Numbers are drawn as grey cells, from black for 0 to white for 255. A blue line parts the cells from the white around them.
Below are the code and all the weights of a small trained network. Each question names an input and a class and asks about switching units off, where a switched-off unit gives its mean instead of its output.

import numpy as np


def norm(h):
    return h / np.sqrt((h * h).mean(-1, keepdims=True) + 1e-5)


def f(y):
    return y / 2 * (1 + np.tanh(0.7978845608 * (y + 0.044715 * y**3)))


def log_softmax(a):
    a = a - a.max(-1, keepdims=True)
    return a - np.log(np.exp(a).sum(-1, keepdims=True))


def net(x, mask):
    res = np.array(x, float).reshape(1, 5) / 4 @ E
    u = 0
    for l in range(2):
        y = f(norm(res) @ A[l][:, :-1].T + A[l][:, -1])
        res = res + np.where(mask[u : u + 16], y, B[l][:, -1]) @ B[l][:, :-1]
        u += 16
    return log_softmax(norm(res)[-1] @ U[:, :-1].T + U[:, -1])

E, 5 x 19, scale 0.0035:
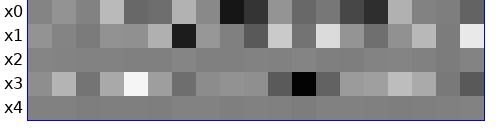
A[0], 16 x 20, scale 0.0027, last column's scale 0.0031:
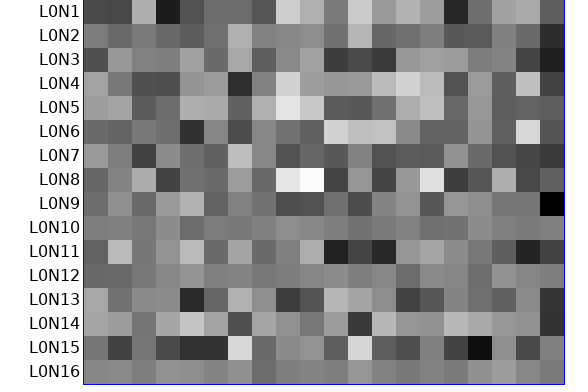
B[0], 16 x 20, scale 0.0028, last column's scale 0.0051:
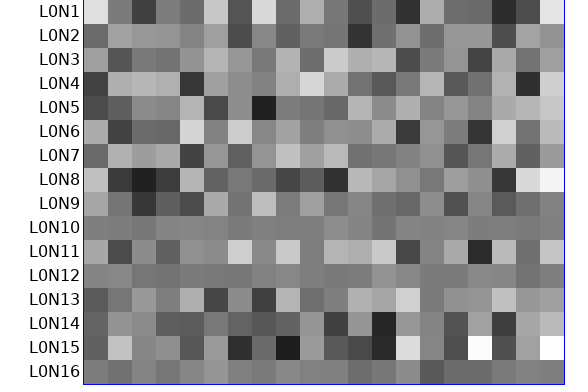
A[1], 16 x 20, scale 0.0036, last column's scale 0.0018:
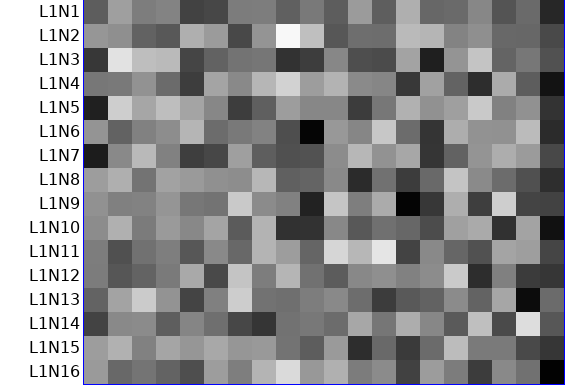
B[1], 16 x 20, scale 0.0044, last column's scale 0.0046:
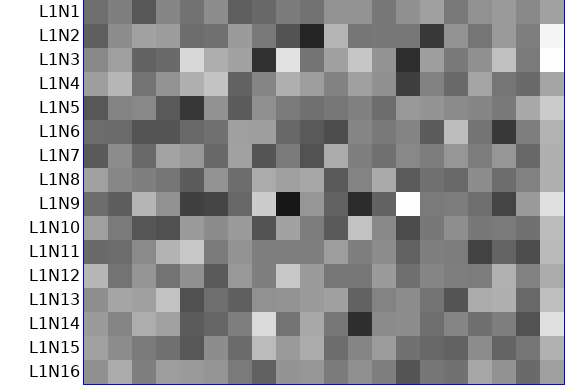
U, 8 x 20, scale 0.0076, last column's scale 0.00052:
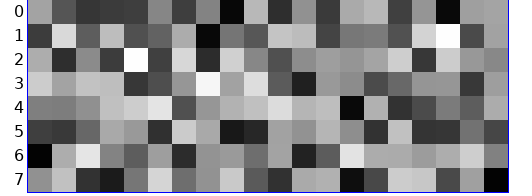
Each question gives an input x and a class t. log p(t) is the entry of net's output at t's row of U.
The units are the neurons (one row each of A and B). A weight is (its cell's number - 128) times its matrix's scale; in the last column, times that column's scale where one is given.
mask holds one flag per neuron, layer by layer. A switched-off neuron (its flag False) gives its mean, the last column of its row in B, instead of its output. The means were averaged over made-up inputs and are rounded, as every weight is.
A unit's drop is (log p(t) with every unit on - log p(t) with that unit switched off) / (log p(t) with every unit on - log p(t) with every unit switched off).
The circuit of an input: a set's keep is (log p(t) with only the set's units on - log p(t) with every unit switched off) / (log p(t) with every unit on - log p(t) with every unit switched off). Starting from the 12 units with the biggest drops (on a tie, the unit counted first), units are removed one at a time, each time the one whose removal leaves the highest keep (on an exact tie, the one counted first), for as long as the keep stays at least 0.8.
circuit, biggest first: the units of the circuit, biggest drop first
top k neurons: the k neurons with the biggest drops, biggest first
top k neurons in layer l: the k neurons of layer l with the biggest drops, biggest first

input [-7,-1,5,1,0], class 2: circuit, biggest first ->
(L0N5)
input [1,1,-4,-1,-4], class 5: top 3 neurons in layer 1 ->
(L1N9 L1N3 L1N6)
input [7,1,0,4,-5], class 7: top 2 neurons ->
(L0N6 L1N3)
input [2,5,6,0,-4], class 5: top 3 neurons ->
(L0N15 L0N6 L0N1)
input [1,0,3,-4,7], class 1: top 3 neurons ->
(L0N15 L0N8 L0N13)
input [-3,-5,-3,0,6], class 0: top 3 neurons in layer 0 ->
(L0N15 L0N8 L0N6)
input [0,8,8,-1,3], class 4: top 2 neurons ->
(L0N4 L0N8)
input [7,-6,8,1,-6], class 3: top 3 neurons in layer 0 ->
(L0N11 L0N14 L0N5)
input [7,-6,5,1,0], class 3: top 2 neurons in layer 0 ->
(L0N11 L0N14)
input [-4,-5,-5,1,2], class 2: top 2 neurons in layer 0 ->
(L0N11 L0N3)
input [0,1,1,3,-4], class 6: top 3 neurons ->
(L0N8 L1N5 L0N1)
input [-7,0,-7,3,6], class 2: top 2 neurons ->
(L0N15 L0N8)
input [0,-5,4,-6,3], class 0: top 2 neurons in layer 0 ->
(L0N1 L0N8)
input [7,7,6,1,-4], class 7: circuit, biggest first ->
(L1N10)
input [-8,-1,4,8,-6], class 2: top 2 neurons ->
(L0N15 L0N11)
